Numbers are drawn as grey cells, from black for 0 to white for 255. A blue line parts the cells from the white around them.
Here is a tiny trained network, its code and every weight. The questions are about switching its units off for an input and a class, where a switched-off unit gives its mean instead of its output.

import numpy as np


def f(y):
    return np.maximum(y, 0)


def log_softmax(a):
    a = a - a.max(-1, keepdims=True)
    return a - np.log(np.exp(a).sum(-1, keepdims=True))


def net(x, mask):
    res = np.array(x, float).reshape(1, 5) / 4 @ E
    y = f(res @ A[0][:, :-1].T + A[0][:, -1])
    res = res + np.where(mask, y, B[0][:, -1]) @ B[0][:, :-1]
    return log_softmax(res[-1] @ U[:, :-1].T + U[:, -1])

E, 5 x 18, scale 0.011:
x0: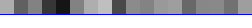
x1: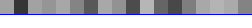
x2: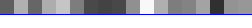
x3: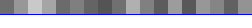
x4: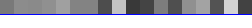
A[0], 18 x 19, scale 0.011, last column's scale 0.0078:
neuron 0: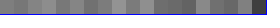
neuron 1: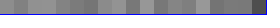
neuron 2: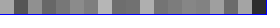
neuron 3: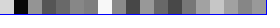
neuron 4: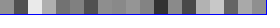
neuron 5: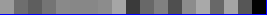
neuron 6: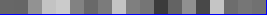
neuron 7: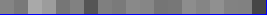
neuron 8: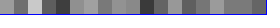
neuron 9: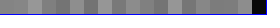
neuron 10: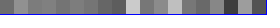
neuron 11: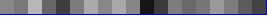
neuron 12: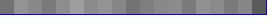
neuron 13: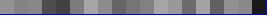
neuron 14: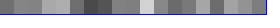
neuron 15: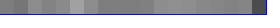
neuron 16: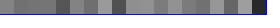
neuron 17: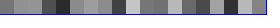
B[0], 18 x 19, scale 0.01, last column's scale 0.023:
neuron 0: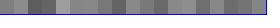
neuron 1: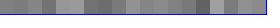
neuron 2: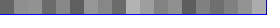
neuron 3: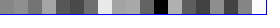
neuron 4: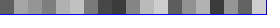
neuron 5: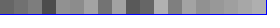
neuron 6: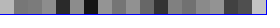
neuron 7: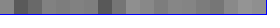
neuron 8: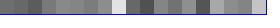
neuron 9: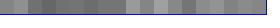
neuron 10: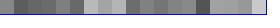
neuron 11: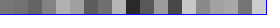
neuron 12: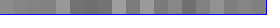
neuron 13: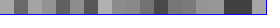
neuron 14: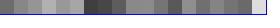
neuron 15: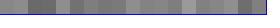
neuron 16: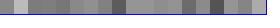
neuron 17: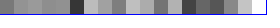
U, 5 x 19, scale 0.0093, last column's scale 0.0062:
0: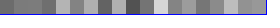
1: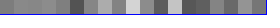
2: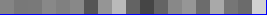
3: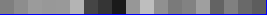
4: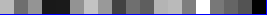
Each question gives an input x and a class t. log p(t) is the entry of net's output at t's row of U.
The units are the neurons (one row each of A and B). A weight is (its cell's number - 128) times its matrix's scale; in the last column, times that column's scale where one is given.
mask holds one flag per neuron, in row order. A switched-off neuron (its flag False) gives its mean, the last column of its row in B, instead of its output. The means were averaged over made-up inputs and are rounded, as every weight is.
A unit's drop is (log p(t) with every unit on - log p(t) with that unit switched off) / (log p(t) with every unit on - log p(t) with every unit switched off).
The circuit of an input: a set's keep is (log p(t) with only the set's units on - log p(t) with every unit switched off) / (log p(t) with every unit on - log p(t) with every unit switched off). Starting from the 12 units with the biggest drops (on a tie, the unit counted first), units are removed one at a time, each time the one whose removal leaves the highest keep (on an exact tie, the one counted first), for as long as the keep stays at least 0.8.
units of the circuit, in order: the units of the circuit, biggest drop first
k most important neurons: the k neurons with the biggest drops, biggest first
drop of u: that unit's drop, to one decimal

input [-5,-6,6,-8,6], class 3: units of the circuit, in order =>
(neuron 14)
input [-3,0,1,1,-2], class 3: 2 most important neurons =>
(neuron 3; neuron 17)
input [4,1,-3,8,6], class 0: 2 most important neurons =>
(neuron 4; neuron 6)
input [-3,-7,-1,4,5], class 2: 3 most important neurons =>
(neuron 4; neuron 17; neuron 5)
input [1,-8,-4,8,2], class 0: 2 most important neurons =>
(neuron 11; neuron 3)
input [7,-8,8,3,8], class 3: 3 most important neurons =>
(neuron 3; neuron 17; neuron 8)
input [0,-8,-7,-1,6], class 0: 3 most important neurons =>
(neuron 3; neuron 6; neuron 11)
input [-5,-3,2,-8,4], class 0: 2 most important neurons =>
(neuron 3; neuron 5)
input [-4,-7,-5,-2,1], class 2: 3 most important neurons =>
(neuron 4; neuron 5; neuron 17)
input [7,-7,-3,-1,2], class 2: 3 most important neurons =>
(neuron 11; neuron 13; neuron 8)
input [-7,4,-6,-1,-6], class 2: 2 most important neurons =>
(neuron 17; neuron 6)
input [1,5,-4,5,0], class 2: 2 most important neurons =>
(neuron 11; neuron 17)
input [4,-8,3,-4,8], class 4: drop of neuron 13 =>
0.1
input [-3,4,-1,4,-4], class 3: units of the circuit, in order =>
(neuron 4)
